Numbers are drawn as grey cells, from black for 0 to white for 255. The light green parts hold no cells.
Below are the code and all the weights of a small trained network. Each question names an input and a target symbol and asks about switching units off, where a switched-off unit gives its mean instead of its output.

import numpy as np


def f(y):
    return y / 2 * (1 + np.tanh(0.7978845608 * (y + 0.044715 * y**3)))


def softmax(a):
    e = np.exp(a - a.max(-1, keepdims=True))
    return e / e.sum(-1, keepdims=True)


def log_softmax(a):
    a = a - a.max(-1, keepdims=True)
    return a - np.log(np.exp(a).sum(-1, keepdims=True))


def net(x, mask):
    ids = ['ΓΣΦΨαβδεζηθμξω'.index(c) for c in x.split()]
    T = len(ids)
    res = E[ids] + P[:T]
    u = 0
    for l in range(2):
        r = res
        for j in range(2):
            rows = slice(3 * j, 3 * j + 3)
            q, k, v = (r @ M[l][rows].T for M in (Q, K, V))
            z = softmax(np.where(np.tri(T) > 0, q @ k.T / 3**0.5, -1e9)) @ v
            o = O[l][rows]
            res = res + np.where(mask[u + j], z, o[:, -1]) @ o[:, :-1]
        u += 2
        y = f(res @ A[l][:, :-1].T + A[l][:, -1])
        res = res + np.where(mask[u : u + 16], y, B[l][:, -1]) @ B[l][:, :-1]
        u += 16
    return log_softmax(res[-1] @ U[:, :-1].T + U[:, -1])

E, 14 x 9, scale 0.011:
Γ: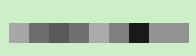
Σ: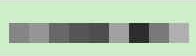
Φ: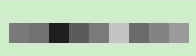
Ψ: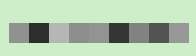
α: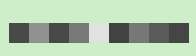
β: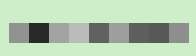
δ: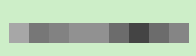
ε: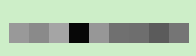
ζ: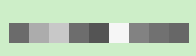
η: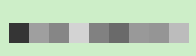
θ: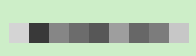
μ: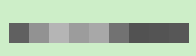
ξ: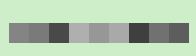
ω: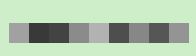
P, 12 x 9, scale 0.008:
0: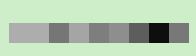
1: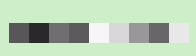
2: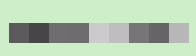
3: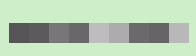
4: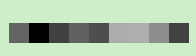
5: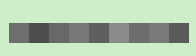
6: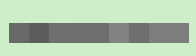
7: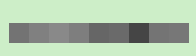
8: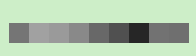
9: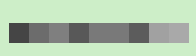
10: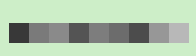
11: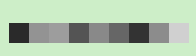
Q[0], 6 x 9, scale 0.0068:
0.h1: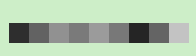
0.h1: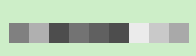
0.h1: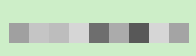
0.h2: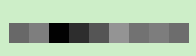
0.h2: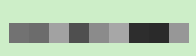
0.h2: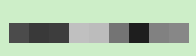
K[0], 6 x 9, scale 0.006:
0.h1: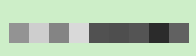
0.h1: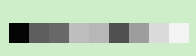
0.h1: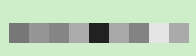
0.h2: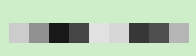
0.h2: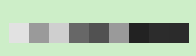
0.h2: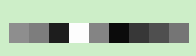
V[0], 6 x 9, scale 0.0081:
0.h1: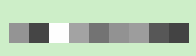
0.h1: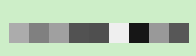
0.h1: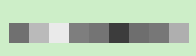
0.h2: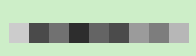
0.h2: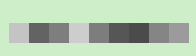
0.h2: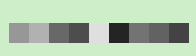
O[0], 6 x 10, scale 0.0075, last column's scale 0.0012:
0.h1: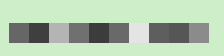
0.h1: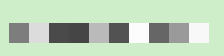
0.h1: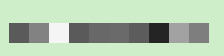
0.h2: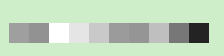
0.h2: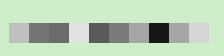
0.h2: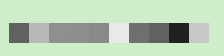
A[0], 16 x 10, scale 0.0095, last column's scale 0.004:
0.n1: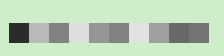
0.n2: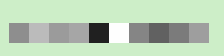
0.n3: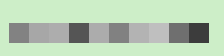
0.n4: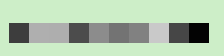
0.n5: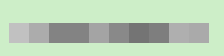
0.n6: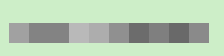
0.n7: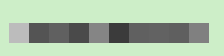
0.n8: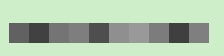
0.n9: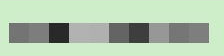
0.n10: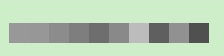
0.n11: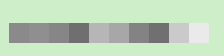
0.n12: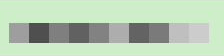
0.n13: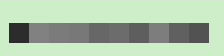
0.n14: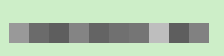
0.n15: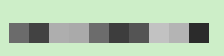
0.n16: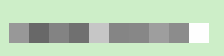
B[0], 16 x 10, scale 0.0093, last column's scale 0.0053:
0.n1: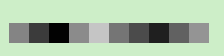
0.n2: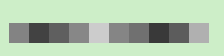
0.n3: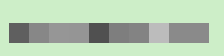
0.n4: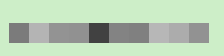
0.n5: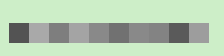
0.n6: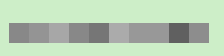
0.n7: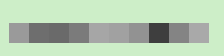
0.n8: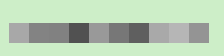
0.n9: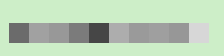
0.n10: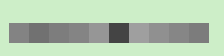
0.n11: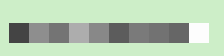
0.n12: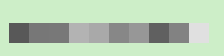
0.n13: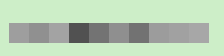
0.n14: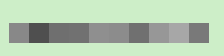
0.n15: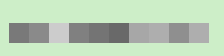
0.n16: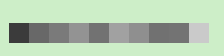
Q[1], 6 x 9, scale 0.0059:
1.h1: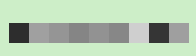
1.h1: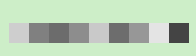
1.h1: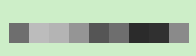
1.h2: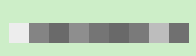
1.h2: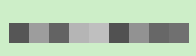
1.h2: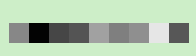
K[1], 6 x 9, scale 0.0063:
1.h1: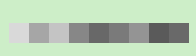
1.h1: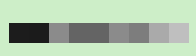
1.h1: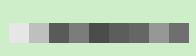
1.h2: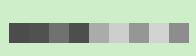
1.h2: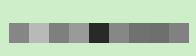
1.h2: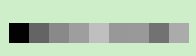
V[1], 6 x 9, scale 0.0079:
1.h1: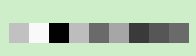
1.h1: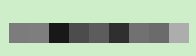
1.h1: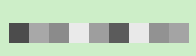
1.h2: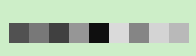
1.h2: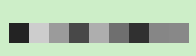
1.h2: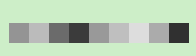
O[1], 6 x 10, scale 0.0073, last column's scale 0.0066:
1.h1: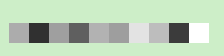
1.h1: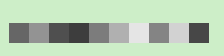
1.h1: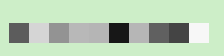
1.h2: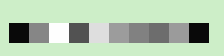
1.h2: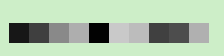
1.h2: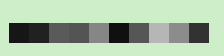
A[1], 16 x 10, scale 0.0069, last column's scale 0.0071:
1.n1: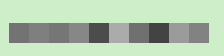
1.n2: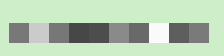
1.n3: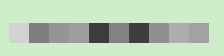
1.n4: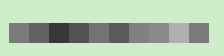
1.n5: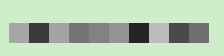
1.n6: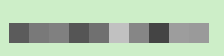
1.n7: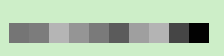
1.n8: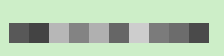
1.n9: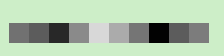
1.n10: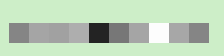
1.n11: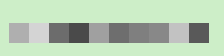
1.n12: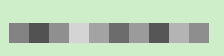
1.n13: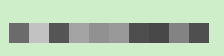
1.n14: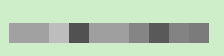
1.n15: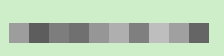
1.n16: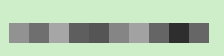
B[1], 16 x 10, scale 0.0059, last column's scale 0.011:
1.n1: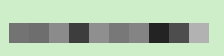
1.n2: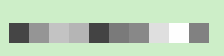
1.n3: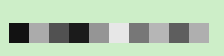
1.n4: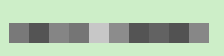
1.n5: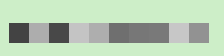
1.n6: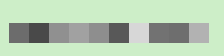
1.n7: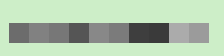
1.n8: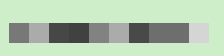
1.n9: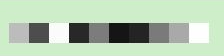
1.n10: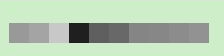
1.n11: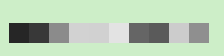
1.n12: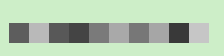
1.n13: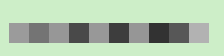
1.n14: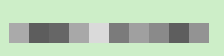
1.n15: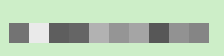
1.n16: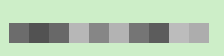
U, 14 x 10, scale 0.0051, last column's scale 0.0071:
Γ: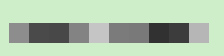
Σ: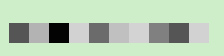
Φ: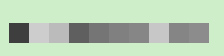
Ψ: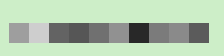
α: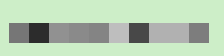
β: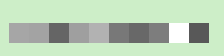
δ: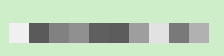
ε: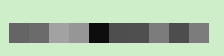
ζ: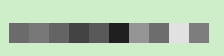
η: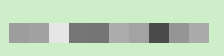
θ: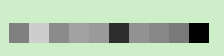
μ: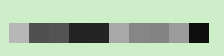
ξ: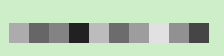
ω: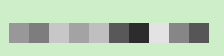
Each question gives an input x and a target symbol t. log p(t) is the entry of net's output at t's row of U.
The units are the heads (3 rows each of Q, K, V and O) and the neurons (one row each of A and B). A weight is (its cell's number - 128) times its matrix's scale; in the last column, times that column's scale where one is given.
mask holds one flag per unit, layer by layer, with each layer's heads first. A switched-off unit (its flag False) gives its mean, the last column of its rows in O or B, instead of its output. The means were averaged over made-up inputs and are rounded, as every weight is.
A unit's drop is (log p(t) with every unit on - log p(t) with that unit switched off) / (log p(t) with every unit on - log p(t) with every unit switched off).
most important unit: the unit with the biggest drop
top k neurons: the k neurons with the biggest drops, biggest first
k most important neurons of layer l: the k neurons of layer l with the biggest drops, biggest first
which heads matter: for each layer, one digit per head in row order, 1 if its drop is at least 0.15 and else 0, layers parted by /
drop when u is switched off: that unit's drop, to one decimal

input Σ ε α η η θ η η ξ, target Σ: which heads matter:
10 / 10
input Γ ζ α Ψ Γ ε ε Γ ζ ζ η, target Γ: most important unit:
0.n1
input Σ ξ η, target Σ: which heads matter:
11 / 11
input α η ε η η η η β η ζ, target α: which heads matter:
11 / 10
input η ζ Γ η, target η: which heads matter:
11 / 01
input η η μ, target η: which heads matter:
11 / 01
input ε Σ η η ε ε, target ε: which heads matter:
11 / 11
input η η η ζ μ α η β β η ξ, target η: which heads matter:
01 / 01
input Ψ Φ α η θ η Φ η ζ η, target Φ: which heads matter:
11 / 00
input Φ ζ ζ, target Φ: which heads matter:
11 / 01
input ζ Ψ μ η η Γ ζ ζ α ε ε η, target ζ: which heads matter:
11 / 11
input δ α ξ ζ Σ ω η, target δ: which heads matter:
01 / 11
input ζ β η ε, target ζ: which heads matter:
11 / 10
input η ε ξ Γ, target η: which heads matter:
11 / 01
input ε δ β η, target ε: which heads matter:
01 / 11
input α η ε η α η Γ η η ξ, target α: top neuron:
[0.n9]
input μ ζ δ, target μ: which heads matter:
11 / 11
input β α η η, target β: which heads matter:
11 / 11
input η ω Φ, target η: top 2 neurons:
[1.n9 0.n9]
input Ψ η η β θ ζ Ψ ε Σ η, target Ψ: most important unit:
0.h1
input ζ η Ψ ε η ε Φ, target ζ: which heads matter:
11 / 10
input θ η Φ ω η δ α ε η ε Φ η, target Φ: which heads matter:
10 / 00
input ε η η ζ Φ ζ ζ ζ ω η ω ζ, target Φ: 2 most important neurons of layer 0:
[0.n4 0.n3]
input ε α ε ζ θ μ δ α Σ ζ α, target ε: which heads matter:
01 / 01
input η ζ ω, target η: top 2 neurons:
[1.n9 0.n9]
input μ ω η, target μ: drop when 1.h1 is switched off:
0.5
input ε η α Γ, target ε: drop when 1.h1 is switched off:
0.1
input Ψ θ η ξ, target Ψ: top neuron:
[1.n3]
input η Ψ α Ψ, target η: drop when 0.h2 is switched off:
0.4
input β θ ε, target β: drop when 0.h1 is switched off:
0.5
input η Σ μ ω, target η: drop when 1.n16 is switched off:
0.0
